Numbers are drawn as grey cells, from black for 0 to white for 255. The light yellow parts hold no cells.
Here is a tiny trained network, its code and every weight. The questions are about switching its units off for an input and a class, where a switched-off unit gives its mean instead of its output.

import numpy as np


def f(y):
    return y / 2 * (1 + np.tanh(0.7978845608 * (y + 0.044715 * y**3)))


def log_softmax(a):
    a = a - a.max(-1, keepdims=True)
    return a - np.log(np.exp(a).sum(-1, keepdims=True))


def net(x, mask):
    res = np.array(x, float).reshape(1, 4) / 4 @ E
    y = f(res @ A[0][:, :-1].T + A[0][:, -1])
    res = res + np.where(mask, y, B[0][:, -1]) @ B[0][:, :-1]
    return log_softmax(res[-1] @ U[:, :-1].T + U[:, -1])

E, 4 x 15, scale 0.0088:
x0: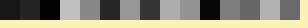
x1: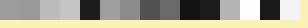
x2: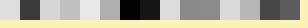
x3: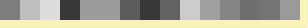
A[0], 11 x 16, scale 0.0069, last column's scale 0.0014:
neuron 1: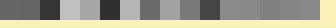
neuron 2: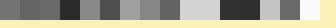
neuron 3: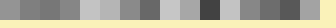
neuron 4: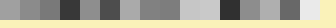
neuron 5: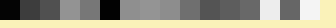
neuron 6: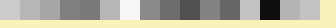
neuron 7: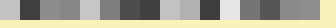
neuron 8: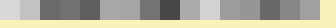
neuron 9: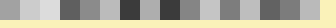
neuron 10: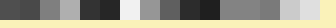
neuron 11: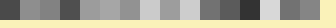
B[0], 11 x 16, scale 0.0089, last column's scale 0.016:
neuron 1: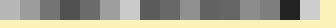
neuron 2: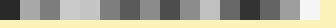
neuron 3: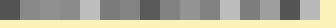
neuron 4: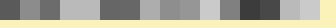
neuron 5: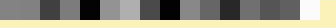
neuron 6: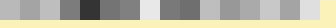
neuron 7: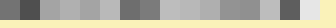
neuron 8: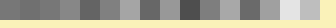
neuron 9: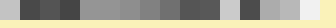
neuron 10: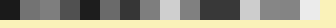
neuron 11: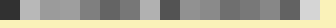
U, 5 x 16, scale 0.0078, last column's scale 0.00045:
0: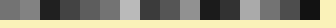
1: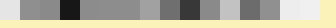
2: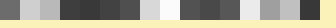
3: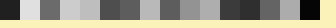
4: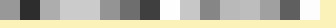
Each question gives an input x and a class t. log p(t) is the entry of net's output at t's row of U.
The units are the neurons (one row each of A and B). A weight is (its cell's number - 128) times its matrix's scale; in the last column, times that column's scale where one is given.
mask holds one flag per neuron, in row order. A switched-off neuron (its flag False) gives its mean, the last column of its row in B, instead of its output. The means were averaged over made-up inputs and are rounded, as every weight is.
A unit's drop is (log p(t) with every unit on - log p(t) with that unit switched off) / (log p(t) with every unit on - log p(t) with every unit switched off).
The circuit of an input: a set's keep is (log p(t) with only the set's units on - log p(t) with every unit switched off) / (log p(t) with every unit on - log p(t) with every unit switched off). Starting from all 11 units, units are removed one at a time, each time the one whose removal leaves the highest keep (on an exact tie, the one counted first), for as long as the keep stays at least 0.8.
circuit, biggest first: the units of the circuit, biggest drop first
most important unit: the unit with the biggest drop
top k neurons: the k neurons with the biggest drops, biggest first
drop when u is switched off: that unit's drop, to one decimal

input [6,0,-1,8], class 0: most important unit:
neuron 4
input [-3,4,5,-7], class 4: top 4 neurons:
neuron 7; neuron 10; neuron 5; neuron 11
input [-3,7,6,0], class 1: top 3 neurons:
neuron 6; neuron 9; neuron 10
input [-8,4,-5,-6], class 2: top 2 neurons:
neuron 10; neuron 6
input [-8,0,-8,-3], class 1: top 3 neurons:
neuron 9; neuron 6; neuron 8
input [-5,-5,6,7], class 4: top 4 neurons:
neuron 7; neuron 6; neuron 5; neuron 3
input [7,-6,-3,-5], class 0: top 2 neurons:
neuron 5; neuron 1
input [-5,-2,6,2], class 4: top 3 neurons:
neuron 7; neuron 5; neuron 3
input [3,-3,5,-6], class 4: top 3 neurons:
neuron 7; neuron 10; neuron 3
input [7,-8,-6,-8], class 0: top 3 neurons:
neuron 5; neuron 1; neuron 10
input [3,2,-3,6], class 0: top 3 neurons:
neuron 6; neuron 2; neuron 4
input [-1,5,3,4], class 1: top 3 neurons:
neuron 10; neuron 6; neuron 9
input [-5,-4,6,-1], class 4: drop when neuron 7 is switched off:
0.1
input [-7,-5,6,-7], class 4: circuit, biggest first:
neuron 5
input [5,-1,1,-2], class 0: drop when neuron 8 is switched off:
0.0
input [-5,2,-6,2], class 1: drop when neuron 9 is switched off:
0.1
